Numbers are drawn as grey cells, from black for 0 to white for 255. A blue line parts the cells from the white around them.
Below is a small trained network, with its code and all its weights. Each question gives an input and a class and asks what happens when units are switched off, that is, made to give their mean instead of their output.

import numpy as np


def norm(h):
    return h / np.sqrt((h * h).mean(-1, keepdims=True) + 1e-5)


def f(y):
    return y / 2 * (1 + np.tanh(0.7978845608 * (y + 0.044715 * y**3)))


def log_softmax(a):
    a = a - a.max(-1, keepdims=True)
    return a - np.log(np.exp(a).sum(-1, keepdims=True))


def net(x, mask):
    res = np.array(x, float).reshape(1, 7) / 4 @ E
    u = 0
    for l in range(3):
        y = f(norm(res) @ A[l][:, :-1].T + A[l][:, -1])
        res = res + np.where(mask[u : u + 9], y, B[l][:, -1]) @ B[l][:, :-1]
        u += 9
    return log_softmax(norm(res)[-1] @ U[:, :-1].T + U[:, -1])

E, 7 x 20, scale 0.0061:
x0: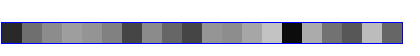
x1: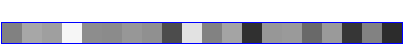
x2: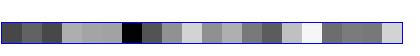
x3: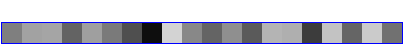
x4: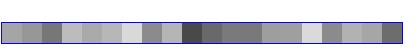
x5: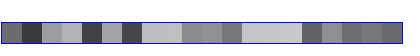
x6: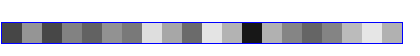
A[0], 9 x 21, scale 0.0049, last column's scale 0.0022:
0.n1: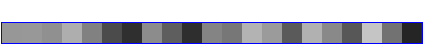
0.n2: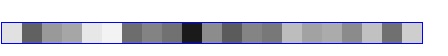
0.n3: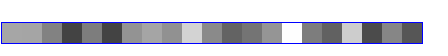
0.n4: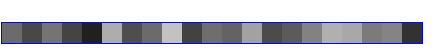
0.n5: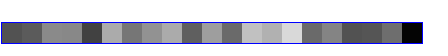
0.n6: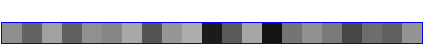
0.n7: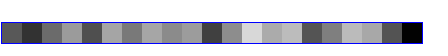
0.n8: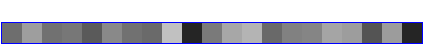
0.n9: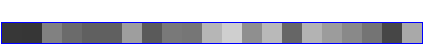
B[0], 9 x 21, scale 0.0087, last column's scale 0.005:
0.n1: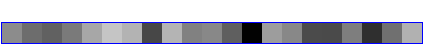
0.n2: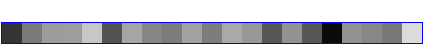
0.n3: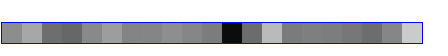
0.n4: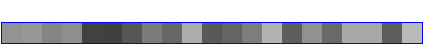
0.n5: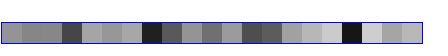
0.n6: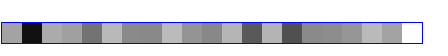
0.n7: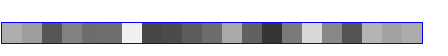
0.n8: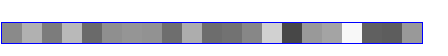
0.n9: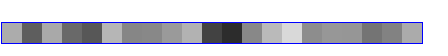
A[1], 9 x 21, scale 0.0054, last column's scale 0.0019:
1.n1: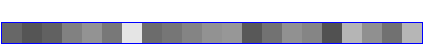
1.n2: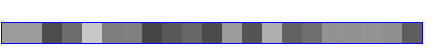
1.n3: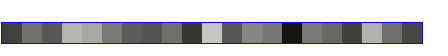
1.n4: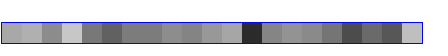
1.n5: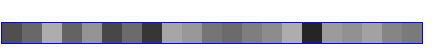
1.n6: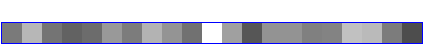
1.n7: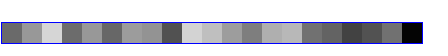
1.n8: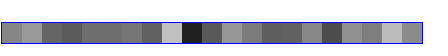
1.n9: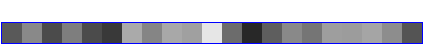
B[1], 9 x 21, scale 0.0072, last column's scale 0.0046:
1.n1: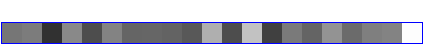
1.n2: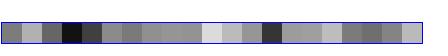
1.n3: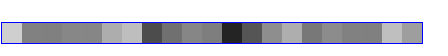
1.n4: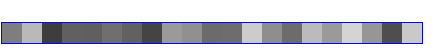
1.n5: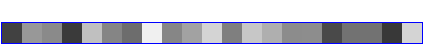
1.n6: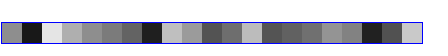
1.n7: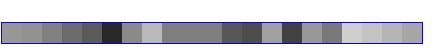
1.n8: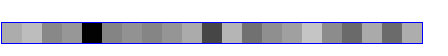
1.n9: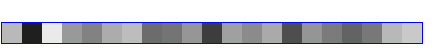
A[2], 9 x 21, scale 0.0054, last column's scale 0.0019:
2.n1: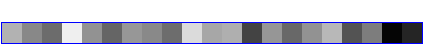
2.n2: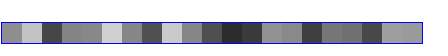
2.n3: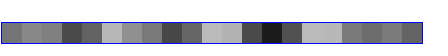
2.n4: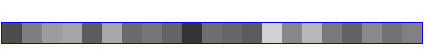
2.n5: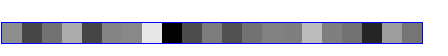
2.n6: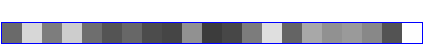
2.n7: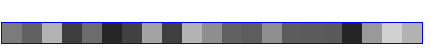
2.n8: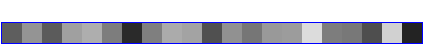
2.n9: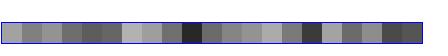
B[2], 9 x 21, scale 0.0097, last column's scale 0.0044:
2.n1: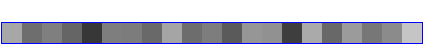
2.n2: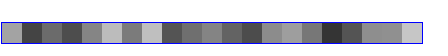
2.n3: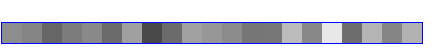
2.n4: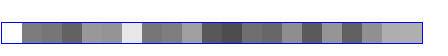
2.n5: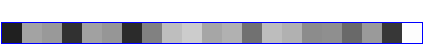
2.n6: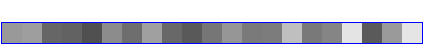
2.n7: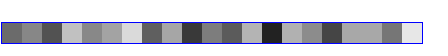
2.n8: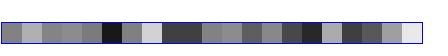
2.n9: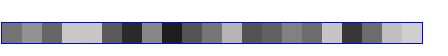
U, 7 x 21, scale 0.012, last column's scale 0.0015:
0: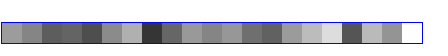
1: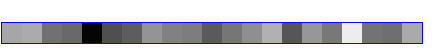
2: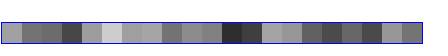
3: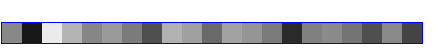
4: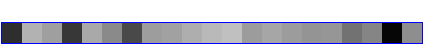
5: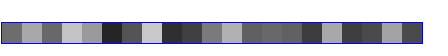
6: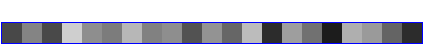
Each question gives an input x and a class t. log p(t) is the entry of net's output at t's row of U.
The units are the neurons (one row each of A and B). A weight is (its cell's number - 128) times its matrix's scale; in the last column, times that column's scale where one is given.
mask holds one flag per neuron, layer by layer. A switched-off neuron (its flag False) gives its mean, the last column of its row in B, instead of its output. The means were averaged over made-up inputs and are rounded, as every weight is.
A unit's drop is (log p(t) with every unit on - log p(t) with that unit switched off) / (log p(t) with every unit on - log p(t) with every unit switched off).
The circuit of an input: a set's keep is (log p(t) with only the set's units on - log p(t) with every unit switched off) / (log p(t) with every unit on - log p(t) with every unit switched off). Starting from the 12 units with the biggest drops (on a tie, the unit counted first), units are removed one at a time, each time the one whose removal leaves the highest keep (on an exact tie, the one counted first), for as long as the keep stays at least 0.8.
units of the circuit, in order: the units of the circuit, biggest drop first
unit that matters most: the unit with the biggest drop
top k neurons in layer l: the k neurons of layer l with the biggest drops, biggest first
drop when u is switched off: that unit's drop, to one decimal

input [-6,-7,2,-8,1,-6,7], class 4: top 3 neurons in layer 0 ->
(0.n6 0.n5 0.n7)
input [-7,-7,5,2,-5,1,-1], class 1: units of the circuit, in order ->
(0.n4)
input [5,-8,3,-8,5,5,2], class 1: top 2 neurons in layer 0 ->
(0.n4 0.n8)
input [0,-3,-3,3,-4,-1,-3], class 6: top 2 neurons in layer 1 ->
(1.n4 1.n6)
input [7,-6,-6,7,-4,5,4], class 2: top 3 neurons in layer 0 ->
(0.n1 0.n2 0.n9)
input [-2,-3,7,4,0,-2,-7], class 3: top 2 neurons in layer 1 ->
(1.n1 1.n7)
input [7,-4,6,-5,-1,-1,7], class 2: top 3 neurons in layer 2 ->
(2.n4 2.n8 2.n9)
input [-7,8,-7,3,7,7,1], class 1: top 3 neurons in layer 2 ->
(2.n1 2.n6 2.n7)
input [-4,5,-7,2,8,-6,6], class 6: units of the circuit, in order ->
(0.n2 1.n1)
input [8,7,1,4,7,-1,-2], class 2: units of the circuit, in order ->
(0.n1 2.n2)
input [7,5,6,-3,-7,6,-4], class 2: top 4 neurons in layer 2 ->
(2.n4 2.n9 2.n8 2.n3)
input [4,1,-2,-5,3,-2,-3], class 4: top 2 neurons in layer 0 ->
(0.n3 0.n9)
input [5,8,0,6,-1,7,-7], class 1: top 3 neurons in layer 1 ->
(1.n4 1.n7 1.n9)
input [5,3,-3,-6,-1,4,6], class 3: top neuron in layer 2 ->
(2.n4)
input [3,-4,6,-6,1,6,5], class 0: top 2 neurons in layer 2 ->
(2.n4 2.n9)
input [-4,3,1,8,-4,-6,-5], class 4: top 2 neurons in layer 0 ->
(0.n7 0.n5)
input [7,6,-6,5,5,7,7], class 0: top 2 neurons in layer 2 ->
(2.n4 2.n9)
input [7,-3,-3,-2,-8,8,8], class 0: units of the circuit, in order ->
(0.n5 0.n7)
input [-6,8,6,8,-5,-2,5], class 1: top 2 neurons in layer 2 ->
(2.n1 2.n5)
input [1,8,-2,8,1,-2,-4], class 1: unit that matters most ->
2.n1
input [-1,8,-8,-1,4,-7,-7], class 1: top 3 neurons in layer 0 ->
(0.n5 0.n7 0.n1)
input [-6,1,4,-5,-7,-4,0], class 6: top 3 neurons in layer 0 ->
(0.n1 0.n9 0.n8)
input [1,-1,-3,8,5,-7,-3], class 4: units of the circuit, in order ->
(1.n5 0.n2)
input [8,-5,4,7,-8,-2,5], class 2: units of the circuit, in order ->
(0.n1 1.n3)
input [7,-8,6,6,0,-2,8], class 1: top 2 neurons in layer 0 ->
(0.n4 0.n6)
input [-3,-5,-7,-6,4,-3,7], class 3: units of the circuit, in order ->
(1.n6 1.n9)
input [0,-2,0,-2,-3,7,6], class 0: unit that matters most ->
0.n5
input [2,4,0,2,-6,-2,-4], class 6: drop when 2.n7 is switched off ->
1.0
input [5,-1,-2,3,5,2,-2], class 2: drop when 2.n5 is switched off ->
-0.1
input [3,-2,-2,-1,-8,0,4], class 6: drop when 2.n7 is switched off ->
1.2
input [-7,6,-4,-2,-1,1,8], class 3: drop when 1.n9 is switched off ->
0.9
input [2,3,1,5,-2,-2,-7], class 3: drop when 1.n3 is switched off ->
0.0
